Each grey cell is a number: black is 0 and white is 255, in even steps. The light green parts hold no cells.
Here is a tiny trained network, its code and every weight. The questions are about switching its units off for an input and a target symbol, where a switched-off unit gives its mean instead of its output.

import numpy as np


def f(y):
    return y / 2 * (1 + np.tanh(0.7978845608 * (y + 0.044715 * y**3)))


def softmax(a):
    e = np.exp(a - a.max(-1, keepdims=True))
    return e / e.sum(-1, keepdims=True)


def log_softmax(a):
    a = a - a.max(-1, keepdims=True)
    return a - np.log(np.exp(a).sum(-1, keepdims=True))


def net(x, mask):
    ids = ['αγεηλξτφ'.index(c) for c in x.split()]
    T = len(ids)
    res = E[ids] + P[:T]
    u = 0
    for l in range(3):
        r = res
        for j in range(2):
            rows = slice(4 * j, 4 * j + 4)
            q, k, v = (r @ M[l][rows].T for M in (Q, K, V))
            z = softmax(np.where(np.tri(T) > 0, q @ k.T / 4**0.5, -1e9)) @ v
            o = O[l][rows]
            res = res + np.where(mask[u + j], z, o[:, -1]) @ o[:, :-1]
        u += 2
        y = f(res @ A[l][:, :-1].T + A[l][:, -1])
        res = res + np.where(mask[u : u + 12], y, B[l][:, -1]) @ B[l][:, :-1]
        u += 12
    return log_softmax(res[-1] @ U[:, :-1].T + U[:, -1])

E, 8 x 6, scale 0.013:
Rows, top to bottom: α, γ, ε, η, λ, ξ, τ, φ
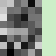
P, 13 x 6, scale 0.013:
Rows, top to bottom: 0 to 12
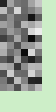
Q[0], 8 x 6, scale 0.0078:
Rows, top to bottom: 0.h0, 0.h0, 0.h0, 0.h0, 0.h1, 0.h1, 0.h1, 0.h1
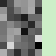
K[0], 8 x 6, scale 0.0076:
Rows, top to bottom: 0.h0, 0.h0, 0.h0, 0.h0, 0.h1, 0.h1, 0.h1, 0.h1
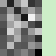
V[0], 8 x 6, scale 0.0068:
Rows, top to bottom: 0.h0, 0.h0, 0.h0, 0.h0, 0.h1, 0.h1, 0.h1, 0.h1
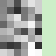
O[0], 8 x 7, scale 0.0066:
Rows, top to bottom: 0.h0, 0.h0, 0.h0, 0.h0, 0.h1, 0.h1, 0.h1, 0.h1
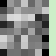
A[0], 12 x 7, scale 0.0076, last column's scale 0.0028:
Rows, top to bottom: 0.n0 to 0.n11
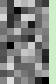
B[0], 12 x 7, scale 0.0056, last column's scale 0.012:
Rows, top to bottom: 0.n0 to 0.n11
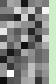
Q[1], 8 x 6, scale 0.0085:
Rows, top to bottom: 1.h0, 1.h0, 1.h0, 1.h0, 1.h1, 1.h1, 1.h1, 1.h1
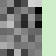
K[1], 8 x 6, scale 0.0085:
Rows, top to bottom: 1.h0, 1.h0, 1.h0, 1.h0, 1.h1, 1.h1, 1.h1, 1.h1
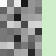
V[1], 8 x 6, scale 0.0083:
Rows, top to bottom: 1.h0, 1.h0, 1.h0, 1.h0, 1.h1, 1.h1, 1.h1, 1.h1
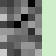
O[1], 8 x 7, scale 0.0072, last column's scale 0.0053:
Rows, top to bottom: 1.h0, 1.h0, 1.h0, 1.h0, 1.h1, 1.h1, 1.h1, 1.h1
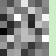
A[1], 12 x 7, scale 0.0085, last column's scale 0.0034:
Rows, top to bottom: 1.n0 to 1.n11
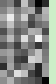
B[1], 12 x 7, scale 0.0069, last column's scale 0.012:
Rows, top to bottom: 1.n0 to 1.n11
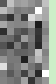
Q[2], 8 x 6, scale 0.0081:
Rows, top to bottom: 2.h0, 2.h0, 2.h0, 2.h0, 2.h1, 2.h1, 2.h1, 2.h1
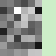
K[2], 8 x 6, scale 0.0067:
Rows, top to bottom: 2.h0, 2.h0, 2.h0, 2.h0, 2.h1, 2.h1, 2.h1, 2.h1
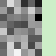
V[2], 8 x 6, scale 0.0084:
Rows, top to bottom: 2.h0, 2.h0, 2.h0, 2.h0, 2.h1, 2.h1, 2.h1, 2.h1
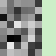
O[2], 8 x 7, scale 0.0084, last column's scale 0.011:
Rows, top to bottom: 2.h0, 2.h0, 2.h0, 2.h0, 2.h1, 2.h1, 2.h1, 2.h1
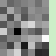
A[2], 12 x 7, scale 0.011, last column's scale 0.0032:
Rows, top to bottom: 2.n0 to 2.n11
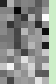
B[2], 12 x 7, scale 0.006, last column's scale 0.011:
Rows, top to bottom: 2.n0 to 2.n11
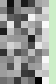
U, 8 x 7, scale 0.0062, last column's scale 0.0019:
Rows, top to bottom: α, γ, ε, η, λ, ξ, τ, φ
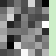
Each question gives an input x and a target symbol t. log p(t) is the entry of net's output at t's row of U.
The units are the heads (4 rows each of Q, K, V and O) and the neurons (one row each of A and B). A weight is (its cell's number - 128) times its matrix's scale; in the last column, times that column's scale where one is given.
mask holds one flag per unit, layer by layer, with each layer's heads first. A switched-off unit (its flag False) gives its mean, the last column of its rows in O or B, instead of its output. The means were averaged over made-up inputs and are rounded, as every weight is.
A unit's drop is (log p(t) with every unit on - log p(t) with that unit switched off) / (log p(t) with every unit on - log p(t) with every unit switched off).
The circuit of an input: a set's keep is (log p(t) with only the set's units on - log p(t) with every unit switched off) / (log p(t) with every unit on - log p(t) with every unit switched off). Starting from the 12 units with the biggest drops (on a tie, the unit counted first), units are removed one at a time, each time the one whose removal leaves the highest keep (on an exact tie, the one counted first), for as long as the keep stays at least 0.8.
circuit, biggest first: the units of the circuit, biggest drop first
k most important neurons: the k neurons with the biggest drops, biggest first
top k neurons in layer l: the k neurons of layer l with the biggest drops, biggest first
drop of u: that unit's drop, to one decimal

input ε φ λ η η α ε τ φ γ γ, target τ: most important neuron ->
(2.n0)
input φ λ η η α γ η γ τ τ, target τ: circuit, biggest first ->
(1.h0 2.n3)
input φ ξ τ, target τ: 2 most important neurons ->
(0.n6 1.n10)
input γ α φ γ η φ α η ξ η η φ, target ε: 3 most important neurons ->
(2.n3 1.n10 0.n3)
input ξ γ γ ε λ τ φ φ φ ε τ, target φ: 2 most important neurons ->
(0.n6 0.n3)
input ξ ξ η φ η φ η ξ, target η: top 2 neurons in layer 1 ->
(1.n10 1.n6)
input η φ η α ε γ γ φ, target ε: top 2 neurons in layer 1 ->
(1.n10 1.n6)
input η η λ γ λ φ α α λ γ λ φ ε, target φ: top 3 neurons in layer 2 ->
(2.n0 2.n4 2.n2)
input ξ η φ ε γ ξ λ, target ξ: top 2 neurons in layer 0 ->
(0.n1 0.n5)
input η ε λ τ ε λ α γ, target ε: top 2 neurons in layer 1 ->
(1.n8 1.n0)
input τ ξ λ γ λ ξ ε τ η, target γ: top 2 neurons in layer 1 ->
(1.n10 1.n2)
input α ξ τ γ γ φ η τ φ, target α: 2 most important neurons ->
(1.n10 0.n1)
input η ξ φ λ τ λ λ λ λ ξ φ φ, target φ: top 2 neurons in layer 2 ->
(2.n3 2.n9)
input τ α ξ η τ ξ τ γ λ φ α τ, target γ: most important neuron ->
(1.n10)
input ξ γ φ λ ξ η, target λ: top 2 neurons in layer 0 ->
(0.n6 0.n10)
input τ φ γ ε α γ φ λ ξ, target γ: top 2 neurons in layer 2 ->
(2.n10 2.n3)
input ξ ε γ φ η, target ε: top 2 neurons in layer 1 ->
(1.n1 1.n10)
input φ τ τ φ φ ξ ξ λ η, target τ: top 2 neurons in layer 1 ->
(1.n10 1.n0)
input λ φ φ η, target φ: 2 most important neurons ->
(0.n2 0.n6)
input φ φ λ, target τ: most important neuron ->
(0.n6)
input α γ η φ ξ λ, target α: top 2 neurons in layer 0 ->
(0.n1 0.n5)
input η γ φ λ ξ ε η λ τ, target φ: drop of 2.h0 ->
0.0
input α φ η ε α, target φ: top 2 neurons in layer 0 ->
(0.n6 0.n5)
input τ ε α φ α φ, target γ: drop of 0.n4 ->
0.1
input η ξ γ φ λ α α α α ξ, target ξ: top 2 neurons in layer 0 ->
(0.n6 0.n5)
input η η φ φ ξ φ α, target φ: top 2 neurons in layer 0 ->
(0.n6 0.n2)
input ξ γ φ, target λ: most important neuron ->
(1.n0)
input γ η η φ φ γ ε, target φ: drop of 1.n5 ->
-0.1
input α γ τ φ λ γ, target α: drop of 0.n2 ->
-0.1
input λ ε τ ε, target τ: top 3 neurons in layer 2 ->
(2.n9 2.n3 2.n11)
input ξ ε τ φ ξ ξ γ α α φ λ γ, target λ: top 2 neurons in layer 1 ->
(1.n0 1.n10)
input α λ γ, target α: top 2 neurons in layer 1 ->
(1.n10 1.n2)
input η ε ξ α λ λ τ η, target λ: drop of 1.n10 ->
-0.1
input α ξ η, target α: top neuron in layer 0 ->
(0.n1)
